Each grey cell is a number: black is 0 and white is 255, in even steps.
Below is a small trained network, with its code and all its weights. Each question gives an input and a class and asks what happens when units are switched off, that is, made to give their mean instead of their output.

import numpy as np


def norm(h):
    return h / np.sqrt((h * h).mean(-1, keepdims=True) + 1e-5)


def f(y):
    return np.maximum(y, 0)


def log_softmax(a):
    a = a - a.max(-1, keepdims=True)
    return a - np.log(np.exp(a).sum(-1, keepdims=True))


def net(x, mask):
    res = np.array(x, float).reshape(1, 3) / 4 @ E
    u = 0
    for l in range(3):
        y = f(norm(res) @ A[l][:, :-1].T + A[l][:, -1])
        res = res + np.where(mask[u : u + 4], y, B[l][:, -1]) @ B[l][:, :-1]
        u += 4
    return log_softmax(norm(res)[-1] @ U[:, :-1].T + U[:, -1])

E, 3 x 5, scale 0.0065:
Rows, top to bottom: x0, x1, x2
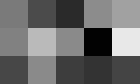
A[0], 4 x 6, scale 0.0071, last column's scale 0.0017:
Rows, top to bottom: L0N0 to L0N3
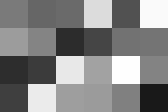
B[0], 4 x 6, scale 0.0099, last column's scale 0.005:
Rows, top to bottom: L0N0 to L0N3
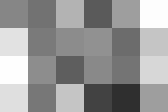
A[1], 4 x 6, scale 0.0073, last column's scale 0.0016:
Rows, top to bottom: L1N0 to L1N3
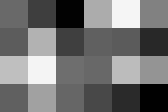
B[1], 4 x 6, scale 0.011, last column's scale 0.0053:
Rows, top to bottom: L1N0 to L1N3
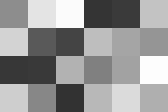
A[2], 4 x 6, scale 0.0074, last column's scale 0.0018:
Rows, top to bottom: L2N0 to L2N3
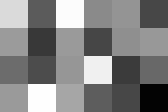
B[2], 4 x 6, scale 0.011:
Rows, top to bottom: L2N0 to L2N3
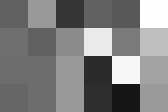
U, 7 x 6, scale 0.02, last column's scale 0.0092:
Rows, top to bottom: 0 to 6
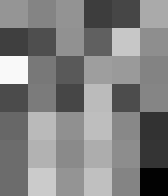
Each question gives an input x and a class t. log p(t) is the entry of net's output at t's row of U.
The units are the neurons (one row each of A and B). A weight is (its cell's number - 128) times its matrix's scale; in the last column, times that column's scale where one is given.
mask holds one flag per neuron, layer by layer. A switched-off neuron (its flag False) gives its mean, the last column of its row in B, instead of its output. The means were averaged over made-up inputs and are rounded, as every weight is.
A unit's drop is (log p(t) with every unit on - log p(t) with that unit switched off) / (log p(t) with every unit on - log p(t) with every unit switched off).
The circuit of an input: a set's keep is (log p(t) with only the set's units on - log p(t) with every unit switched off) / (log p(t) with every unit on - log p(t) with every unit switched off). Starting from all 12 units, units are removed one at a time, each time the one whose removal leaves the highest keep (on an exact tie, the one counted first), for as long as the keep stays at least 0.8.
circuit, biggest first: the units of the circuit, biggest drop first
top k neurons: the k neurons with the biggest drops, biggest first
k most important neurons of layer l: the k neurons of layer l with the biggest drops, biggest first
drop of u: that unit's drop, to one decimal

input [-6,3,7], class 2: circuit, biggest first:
L1N3, L0N0, L1N1
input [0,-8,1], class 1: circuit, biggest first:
L2N2
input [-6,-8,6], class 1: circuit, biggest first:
L2N2, L1N0
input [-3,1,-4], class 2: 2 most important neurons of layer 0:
L0N2, L0N3
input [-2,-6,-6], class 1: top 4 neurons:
L2N2, L1N0, L0N1, L1N3
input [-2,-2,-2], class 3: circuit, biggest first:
L1N0, L2N0
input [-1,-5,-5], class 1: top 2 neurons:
L2N2, L1N0
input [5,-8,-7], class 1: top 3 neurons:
L2N2, L0N1, L1N3
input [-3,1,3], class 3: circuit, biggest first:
L1N0, L2N1
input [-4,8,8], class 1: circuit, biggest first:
L1N2, L1N0
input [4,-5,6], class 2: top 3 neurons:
L1N2, L1N3, L2N0
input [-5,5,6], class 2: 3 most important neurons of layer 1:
L1N3, L1N0, L1N1
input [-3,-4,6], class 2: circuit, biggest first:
L1N3, L1N2
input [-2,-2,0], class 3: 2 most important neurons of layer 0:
L0N0, L0N1
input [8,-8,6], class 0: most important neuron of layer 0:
L0N3
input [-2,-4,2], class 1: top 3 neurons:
L1N0, L2N2, L0N2
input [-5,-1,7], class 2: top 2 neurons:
L1N3, L1N0
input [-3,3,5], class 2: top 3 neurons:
L1N3, L1N0, L0N0
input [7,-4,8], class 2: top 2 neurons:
L1N1, L1N3
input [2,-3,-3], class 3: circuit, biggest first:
L2N0
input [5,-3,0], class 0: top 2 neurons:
L1N0, L0N3
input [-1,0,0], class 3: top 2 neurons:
L1N0, L2N2
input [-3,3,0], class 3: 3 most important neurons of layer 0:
L0N3, L0N0, L0N1
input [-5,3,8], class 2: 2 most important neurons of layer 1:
L1N3, L1N0
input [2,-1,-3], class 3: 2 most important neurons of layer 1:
L1N3, L1N1
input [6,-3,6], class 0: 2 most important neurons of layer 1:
L1N0, L1N2
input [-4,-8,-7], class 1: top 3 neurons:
L2N2, L1N0, L0N1
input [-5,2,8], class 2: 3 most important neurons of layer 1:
L1N3, L1N0, L1N1
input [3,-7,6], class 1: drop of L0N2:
0.1
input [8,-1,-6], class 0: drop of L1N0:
1.1
